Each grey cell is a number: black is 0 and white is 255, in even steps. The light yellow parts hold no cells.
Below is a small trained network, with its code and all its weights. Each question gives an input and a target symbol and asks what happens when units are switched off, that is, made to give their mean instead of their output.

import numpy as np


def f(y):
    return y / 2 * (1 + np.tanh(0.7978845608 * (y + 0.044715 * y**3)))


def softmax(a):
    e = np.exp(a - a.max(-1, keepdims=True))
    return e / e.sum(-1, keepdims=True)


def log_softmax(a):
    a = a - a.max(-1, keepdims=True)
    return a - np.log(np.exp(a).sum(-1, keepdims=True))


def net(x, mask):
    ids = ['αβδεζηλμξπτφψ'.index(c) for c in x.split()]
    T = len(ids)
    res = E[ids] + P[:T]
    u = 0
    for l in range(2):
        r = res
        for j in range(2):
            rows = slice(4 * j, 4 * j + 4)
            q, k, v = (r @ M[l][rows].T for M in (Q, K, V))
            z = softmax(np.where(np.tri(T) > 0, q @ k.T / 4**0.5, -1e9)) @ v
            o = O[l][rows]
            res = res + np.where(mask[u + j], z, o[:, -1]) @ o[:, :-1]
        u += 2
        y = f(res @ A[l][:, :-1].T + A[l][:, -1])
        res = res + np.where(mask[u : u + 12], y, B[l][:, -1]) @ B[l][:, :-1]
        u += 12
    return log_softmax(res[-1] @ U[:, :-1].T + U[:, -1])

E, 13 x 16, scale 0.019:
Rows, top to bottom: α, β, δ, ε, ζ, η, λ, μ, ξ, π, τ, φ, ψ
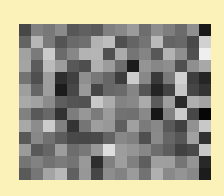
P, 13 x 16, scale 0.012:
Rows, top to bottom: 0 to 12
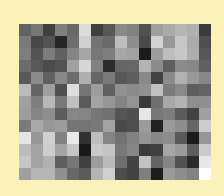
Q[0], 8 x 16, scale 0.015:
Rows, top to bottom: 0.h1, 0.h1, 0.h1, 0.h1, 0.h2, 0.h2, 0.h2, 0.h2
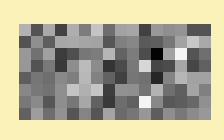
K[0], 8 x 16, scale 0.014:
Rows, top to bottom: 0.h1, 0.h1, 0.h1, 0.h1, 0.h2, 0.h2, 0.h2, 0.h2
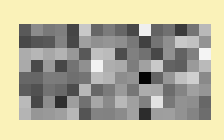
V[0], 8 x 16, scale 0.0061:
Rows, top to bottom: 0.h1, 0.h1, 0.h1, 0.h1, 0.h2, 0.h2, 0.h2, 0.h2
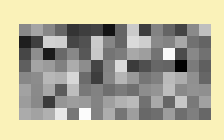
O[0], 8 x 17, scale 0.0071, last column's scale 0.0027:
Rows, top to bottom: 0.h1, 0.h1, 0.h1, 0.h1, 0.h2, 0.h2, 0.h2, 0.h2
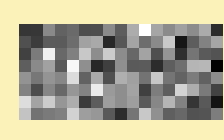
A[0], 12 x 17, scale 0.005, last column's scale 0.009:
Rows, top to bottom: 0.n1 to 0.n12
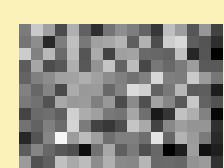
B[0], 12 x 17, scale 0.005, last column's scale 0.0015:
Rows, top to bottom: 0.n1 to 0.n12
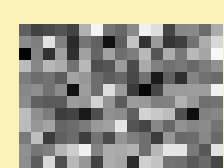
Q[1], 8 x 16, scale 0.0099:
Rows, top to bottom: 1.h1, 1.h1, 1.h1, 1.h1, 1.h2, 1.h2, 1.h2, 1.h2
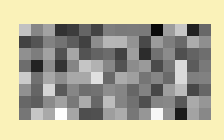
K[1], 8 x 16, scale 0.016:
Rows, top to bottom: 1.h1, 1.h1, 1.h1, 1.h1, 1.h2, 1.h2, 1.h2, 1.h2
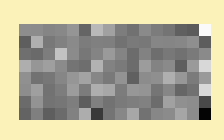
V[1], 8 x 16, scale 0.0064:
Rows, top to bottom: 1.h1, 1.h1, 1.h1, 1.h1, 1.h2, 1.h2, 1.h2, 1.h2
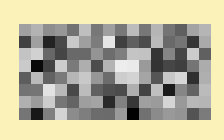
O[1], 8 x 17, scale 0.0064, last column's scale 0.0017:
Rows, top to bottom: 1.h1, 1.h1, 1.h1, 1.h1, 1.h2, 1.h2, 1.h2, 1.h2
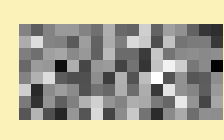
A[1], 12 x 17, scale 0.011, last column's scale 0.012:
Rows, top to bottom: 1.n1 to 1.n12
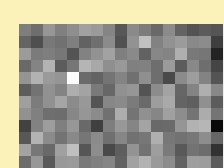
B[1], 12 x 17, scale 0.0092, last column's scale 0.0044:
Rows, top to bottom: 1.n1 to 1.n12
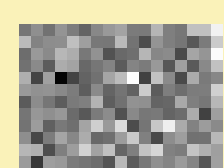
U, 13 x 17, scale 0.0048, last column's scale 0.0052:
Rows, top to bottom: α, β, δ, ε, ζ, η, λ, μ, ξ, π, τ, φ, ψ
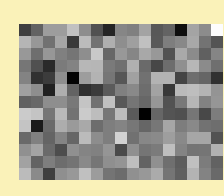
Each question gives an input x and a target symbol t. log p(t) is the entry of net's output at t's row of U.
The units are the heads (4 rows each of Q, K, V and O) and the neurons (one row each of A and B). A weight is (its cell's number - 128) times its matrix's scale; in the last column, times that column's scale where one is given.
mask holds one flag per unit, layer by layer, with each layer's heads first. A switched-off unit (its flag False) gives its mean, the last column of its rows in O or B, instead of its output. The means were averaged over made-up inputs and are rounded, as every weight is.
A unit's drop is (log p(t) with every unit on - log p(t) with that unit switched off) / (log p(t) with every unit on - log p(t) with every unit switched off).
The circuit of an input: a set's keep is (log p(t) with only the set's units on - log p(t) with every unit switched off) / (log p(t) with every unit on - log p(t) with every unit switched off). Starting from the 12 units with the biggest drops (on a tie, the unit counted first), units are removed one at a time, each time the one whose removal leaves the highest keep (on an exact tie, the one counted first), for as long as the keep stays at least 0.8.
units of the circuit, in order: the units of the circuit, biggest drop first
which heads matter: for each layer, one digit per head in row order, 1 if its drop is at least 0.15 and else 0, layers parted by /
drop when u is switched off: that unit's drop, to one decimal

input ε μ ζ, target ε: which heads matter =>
00 / 01
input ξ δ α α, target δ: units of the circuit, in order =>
0.h2, 1.h2
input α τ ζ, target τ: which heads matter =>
00 / 10
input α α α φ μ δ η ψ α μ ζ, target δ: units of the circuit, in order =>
1.h2
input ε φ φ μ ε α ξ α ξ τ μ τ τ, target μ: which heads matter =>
10 / 00
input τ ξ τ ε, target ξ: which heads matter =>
10 / 01
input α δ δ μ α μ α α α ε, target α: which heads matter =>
11 / 00
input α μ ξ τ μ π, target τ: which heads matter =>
01 / 10
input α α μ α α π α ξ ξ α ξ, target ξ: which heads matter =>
11 / 01
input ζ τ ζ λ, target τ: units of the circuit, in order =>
0.h2, 1.h1
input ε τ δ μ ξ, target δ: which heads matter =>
01 / 01
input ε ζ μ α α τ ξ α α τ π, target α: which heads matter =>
10 / 00
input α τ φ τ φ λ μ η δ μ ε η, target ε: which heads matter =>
00 / 01
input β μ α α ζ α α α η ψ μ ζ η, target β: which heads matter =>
00 / 10
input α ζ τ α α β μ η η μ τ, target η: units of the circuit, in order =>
0.h1
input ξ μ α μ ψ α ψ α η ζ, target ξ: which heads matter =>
00 / 01
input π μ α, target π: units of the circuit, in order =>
1.n9, 0.h1
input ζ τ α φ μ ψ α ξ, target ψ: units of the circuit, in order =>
1.n11, 0.h2, 0.h1
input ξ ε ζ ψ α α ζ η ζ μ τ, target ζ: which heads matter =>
10 / 00
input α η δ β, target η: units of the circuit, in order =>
0.h1
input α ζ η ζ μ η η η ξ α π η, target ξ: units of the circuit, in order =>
1.h2, 1.n2, 0.h1
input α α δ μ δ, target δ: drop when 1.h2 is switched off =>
0.6
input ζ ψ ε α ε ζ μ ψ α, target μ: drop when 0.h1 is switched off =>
0.7
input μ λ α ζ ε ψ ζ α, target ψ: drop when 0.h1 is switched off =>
0.2
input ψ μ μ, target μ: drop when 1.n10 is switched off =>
0.0
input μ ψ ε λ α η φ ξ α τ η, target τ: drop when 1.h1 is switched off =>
0.8
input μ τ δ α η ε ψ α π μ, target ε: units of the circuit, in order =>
1.h2
